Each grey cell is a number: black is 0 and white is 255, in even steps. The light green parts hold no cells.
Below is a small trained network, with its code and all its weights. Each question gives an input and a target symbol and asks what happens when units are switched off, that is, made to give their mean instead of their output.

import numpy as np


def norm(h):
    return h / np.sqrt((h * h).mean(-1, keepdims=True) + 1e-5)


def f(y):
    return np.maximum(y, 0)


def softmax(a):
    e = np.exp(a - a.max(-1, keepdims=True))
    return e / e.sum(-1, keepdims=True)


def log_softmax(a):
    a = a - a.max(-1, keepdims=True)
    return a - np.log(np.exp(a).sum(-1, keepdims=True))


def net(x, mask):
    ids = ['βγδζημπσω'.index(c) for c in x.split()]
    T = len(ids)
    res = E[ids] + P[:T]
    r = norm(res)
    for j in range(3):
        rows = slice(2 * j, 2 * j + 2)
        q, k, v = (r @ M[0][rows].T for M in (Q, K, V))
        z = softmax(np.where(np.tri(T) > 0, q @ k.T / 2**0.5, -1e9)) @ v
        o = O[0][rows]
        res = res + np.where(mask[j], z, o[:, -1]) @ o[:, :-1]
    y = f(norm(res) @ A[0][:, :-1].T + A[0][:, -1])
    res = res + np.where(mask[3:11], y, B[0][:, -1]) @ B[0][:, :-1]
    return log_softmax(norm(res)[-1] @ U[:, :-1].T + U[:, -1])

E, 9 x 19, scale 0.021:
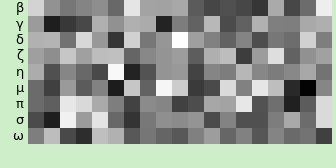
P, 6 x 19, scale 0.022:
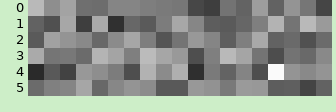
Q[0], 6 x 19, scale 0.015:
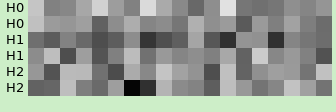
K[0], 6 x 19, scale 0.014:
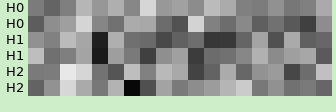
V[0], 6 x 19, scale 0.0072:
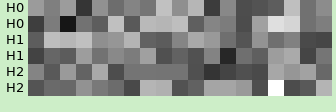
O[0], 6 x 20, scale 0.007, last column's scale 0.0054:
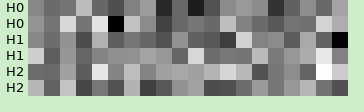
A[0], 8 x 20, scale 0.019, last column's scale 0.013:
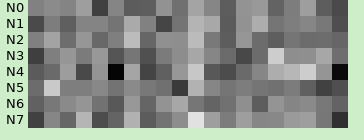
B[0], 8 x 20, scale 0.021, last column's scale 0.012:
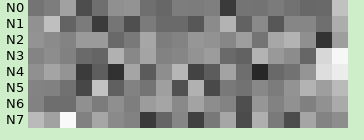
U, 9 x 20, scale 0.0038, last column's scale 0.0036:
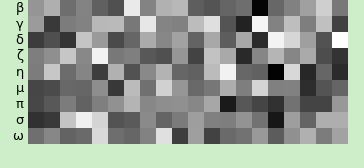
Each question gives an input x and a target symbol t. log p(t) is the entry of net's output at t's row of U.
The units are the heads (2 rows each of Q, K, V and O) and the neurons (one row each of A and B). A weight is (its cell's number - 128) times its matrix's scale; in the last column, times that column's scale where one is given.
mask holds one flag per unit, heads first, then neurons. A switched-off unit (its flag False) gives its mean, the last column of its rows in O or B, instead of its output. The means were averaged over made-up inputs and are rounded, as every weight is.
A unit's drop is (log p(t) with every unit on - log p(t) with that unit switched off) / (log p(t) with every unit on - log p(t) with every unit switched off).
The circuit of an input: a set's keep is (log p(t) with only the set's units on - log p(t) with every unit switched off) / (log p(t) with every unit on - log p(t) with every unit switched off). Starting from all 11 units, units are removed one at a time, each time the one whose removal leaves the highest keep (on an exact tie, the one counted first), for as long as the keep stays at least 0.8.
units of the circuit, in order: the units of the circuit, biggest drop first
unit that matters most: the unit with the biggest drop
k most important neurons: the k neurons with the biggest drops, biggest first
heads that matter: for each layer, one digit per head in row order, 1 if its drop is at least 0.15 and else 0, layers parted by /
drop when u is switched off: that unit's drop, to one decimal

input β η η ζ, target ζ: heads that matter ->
011
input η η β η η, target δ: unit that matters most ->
N3
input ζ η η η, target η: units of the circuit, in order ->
(H1, N4, N3)
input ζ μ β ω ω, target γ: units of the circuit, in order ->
(N3, N4)
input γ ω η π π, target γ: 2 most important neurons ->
(N3, N6)
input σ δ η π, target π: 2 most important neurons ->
(N0, N4)
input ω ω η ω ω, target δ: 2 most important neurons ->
(N4, N3)
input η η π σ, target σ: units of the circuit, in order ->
(N4, N3, H0)
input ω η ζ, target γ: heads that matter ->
100
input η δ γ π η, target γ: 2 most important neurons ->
(N4, N6)
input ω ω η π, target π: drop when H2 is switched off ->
0.8
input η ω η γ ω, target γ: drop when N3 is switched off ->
0.3
